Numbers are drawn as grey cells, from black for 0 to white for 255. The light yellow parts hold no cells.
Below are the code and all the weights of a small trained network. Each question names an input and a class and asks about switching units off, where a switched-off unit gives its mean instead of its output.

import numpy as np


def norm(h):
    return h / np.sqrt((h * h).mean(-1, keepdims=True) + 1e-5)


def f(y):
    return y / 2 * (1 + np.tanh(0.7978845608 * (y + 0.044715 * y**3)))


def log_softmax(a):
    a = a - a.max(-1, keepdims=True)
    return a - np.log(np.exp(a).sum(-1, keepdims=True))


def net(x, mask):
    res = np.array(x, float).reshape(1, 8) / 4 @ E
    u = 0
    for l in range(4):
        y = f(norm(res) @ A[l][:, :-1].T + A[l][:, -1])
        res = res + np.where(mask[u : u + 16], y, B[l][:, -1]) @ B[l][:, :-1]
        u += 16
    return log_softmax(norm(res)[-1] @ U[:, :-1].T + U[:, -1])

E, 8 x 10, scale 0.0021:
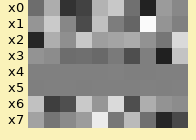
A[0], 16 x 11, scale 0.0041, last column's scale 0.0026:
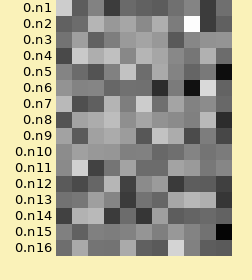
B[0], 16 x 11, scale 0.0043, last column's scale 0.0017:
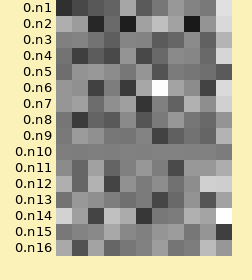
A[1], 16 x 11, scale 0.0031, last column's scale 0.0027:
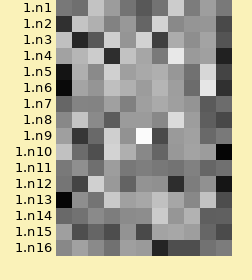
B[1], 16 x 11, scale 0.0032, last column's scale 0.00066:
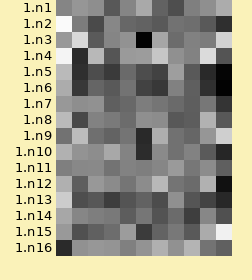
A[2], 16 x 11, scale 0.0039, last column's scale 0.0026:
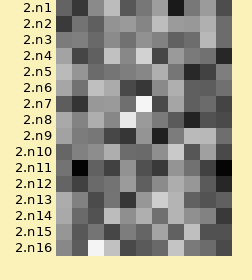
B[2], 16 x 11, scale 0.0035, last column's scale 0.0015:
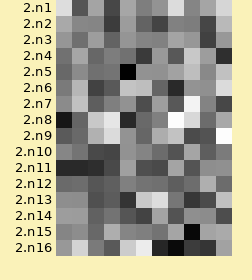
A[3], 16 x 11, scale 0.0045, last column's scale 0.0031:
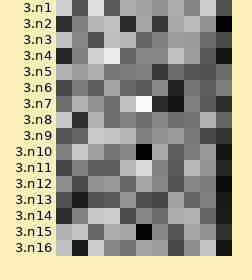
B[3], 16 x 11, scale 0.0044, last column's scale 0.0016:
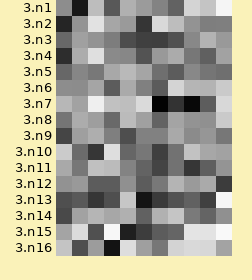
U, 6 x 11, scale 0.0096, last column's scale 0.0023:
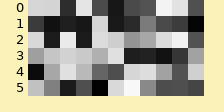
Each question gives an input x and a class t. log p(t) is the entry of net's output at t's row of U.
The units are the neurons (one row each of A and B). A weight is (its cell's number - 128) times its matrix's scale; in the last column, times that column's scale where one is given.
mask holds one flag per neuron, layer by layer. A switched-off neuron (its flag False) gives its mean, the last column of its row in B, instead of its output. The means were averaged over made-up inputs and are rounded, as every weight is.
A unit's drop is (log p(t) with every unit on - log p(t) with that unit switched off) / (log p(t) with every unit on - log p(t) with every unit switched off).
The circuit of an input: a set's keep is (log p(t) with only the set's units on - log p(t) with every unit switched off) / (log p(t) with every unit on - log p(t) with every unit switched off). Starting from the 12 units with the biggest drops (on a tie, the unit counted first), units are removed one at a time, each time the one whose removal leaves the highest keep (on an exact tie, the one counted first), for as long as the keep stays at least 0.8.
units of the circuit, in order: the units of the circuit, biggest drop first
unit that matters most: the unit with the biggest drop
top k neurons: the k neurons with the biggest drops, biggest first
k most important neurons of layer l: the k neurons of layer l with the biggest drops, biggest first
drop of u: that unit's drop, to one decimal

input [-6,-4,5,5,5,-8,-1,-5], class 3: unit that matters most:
2.n16
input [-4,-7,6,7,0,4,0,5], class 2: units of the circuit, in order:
2.n1, 3.n16
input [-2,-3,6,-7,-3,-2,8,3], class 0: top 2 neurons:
0.n7, 0.n6
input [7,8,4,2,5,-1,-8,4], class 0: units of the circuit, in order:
0.n14, 3.n15
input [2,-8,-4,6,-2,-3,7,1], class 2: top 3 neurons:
0.n12, 0.n14, 2.n1
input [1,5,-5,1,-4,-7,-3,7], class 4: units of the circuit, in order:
2.n8, 0.n4
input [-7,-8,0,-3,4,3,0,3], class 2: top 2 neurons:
0.n12, 2.n1
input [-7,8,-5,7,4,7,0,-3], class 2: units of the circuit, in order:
1.n4, 3.n1
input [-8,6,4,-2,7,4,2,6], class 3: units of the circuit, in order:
2.n16, 0.n9
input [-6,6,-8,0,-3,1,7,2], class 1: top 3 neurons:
0.n1, 0.n14, 2.n11
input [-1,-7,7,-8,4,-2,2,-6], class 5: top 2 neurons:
0.n2, 0.n1
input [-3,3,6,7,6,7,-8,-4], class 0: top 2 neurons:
0.n14, 0.n2
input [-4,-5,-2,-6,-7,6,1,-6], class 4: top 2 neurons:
0.n13, 0.n6
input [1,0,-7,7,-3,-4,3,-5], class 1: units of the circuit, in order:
0.n1
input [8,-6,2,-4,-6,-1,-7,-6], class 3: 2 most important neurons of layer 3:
3.n7, 3.n11
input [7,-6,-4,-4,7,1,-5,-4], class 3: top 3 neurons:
0.n16, 3.n7, 1.n4
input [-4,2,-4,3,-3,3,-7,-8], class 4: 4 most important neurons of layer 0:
0.n7, 0.n13, 0.n4, 0.n12
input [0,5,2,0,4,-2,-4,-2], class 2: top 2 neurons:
0.n16, 1.n4
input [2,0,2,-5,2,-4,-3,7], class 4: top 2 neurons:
2.n8, 0.n6
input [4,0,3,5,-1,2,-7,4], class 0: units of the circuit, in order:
0.n14
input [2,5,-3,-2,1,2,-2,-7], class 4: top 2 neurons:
2.n9, 0.n12
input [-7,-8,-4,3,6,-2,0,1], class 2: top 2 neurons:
0.n12, 2.n1
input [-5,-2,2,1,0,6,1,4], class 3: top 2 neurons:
2.n16, 3.n7
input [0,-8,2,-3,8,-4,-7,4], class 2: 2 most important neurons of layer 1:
1.n3, 1.n9
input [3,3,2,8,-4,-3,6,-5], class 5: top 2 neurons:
0.n6, 0.n14
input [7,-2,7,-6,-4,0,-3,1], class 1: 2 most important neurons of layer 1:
1.n13, 1.n5
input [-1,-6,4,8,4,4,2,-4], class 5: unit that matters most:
0.n6
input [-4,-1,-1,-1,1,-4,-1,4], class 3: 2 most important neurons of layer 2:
2.n16, 2.n9
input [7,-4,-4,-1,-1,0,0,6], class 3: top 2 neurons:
3.n7, 2.n9
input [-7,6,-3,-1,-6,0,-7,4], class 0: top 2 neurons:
0.n14, 3.n15
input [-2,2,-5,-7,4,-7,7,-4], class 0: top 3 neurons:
0.n7, 0.n6, 1.n3
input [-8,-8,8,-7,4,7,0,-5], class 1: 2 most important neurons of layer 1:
1.n5, 1.n13
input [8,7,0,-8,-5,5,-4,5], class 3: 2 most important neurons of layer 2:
2.n1, 2.n9
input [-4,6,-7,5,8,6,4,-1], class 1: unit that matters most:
0.n1
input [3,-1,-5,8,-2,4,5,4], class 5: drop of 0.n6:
2.8
